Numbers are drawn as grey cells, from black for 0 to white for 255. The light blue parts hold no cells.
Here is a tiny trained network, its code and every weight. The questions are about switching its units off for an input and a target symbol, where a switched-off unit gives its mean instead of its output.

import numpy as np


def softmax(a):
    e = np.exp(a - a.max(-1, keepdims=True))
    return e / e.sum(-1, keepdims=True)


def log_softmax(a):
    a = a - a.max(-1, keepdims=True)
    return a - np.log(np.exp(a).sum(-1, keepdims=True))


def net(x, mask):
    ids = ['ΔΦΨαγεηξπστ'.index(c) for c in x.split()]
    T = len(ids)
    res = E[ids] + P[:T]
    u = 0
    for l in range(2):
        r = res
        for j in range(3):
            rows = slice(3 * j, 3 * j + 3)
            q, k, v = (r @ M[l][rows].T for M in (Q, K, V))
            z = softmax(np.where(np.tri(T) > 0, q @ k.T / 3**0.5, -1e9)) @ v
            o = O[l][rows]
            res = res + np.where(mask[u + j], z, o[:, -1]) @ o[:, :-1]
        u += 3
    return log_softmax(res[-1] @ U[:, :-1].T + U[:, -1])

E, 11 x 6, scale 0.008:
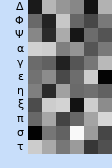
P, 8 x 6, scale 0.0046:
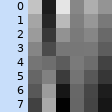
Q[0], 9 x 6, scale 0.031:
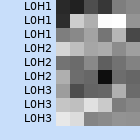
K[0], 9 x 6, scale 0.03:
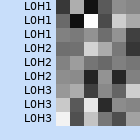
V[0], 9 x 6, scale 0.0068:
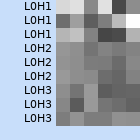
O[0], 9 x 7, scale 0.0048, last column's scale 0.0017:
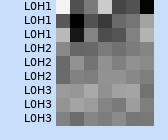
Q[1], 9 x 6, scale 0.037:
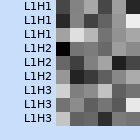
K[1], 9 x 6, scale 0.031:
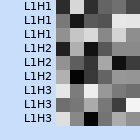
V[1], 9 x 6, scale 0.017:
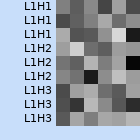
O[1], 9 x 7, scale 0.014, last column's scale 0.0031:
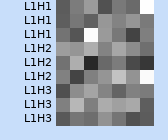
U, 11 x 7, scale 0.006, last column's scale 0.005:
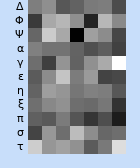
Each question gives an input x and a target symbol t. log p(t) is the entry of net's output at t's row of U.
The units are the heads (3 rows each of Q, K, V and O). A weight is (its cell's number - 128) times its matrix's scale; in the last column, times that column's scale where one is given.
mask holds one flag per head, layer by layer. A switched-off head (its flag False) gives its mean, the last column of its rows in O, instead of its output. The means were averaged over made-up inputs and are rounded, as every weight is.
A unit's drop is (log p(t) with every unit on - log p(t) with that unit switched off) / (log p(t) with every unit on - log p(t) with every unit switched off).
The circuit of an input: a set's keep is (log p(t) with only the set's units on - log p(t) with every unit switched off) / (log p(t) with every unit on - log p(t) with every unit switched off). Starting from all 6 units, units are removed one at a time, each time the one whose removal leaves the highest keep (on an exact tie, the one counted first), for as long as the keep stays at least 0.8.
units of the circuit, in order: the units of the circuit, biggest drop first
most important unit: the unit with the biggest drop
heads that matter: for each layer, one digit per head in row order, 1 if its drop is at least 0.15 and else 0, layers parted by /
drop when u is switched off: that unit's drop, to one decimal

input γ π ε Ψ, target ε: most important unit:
L1H1
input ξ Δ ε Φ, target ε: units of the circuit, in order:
(L0H1 L1H1)
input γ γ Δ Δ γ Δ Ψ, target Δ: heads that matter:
100 / 110
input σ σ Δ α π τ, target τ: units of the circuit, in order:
(L0H1 L1H1 L1H3)
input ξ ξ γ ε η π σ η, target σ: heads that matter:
100 / 011
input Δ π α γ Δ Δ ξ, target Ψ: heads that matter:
000 / 110
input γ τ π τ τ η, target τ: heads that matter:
100 / 101
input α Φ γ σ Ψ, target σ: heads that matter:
100 / 111
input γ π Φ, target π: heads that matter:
100 / 010
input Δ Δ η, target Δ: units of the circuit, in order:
(L1H1 L1H2)
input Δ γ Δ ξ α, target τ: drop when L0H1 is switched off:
0.6
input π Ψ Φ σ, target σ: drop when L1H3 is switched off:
0.5
